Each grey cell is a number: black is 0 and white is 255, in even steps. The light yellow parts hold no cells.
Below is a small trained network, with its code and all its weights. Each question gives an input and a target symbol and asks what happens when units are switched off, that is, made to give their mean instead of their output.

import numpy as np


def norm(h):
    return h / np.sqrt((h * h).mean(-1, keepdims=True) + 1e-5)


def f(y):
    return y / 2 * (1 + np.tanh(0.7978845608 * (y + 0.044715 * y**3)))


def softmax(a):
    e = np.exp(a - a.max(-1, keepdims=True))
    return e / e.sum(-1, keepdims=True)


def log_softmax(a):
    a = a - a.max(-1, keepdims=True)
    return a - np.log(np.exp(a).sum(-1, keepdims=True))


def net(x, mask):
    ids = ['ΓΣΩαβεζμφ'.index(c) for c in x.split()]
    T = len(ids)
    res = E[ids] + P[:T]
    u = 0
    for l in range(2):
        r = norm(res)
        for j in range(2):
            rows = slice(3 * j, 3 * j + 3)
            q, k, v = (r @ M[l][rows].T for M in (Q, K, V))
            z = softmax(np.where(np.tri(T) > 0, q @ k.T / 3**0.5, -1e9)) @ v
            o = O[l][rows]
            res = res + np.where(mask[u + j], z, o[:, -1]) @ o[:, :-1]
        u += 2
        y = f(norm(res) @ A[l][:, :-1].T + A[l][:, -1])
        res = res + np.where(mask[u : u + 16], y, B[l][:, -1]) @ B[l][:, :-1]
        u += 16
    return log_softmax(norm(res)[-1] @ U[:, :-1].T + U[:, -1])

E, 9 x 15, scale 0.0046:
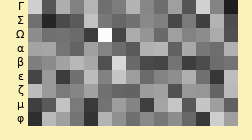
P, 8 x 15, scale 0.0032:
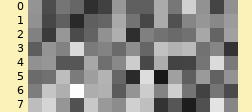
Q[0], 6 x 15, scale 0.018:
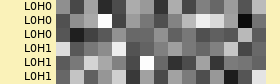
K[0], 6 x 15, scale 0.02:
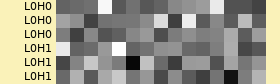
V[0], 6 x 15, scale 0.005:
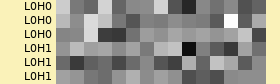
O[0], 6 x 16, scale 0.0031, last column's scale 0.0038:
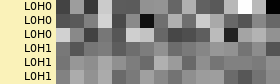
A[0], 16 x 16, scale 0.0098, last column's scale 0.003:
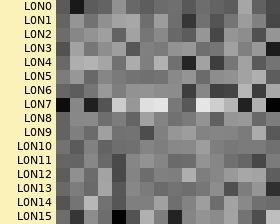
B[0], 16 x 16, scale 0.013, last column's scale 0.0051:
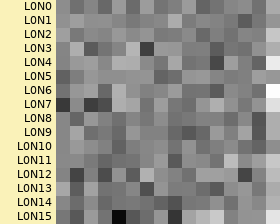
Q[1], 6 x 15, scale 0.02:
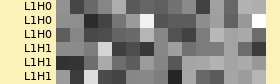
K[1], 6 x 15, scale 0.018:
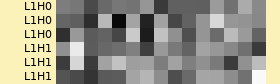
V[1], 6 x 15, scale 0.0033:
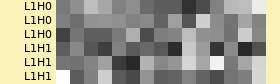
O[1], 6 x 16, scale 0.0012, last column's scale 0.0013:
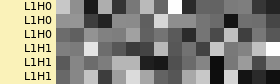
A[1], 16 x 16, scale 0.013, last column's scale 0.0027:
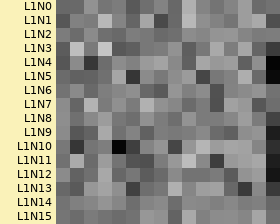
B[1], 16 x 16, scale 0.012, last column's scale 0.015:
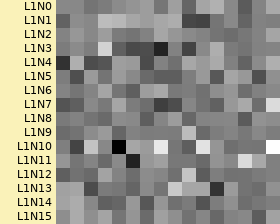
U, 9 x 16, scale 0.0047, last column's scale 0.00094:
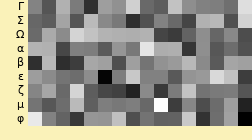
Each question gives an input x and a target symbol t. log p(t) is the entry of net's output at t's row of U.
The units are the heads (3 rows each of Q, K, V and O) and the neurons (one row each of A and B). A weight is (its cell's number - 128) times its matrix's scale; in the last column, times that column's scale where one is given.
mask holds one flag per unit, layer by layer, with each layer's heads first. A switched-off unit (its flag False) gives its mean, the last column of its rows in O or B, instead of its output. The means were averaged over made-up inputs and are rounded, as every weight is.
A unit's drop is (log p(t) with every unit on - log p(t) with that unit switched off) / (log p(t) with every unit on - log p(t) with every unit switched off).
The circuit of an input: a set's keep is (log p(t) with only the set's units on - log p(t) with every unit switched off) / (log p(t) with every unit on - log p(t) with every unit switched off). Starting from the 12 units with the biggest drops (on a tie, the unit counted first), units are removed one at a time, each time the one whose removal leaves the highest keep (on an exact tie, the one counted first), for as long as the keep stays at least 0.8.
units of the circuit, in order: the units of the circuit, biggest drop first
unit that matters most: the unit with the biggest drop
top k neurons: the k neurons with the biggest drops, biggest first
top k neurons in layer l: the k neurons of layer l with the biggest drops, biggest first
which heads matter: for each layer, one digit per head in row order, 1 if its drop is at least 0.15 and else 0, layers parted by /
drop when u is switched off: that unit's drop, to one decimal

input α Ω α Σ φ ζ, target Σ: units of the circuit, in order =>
[L0N7; L1N10]
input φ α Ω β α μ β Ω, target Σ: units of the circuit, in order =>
[L1N10]
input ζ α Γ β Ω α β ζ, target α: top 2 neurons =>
[L0N15; L0N7]
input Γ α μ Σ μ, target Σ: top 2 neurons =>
[L1N7; L1N10]
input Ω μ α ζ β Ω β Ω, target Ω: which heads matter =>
00 / 00
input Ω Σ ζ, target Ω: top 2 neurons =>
[L1N1; L0N15]
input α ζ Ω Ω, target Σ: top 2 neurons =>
[L0N4; L1N10]
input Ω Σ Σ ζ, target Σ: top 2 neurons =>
[L0N15; L0N7]
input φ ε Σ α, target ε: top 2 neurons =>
[L1N11; L0N7]
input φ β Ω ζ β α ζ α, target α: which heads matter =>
10 / 00
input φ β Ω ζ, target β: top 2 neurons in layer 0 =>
[L0N12; L0N3]
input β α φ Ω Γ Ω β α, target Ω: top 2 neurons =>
[L0N15; L1N1]
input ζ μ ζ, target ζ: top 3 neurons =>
[L0N9; L1N3; L0N15]
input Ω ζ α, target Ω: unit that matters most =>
L0H0
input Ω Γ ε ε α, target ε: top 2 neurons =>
[L1N11; L1N10]
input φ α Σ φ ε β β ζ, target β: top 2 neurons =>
[L0N12; L0N15]
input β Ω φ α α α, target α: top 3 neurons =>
[L0N15; L0N7; L1N13]
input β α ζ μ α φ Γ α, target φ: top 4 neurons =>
[L0N15; L0N7; L1N10; L1N7]
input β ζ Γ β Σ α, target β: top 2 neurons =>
[L0N12; L0N3]
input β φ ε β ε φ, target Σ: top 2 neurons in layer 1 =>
[L1N7; L1N10]
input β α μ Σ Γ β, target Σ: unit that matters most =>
L1N7
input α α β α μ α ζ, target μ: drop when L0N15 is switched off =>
0.5
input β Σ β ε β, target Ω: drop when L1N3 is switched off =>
0.0
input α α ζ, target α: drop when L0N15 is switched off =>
0.2
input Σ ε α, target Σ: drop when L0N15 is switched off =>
1.6
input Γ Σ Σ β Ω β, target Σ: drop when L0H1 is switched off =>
0.2
